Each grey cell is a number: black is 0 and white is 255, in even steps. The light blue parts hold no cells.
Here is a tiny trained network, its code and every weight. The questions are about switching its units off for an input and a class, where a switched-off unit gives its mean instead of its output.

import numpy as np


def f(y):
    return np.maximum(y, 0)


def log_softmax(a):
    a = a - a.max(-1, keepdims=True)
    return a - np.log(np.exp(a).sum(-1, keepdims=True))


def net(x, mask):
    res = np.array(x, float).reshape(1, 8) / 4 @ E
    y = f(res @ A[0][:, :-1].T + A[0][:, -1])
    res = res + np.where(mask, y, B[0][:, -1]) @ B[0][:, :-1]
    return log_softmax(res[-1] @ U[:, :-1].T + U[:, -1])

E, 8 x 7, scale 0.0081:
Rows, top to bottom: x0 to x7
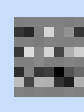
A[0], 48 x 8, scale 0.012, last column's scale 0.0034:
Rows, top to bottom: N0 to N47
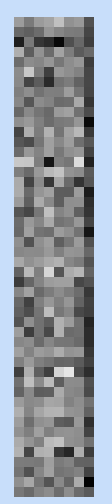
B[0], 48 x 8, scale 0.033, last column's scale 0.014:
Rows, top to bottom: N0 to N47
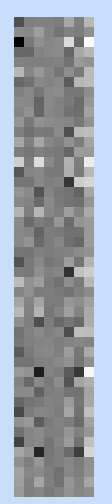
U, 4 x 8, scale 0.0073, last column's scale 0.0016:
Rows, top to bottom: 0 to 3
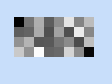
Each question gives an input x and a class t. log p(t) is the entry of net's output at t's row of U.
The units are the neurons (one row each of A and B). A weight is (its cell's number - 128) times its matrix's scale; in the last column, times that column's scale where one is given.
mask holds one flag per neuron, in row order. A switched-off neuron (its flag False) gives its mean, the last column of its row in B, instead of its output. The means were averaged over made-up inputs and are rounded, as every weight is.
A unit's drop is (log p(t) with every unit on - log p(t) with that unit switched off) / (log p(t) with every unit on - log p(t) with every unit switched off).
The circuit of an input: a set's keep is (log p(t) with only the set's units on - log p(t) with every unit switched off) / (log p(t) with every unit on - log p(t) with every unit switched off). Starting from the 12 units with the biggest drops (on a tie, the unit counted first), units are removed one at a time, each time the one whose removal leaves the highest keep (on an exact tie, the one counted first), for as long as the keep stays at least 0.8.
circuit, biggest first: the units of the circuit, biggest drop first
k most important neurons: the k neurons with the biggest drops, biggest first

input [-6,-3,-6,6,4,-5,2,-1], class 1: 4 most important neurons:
N2, N25, N11, N36
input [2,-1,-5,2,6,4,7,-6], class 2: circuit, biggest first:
N43
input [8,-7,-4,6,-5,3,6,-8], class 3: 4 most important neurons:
N14, N35, N16, N46
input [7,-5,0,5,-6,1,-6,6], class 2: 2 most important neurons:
N35, N16
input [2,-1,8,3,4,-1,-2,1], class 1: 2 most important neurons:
N2, N43
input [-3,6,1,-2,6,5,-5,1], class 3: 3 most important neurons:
N26, N29, N19
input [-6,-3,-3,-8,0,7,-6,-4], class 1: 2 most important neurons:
N16, N6
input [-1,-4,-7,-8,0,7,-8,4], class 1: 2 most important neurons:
N16, N6
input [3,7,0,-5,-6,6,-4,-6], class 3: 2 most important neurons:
N26, N29
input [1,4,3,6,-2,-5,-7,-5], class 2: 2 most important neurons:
N35, N2
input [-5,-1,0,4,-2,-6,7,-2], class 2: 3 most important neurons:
N43, N2, N17
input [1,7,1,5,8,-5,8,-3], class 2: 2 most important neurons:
N43, N14
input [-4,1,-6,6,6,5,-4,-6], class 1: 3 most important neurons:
N25, N11, N36
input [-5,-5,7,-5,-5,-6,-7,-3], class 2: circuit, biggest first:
N35
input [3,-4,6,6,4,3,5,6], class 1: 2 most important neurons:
N25, N35
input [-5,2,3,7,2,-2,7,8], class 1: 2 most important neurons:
N25, N35
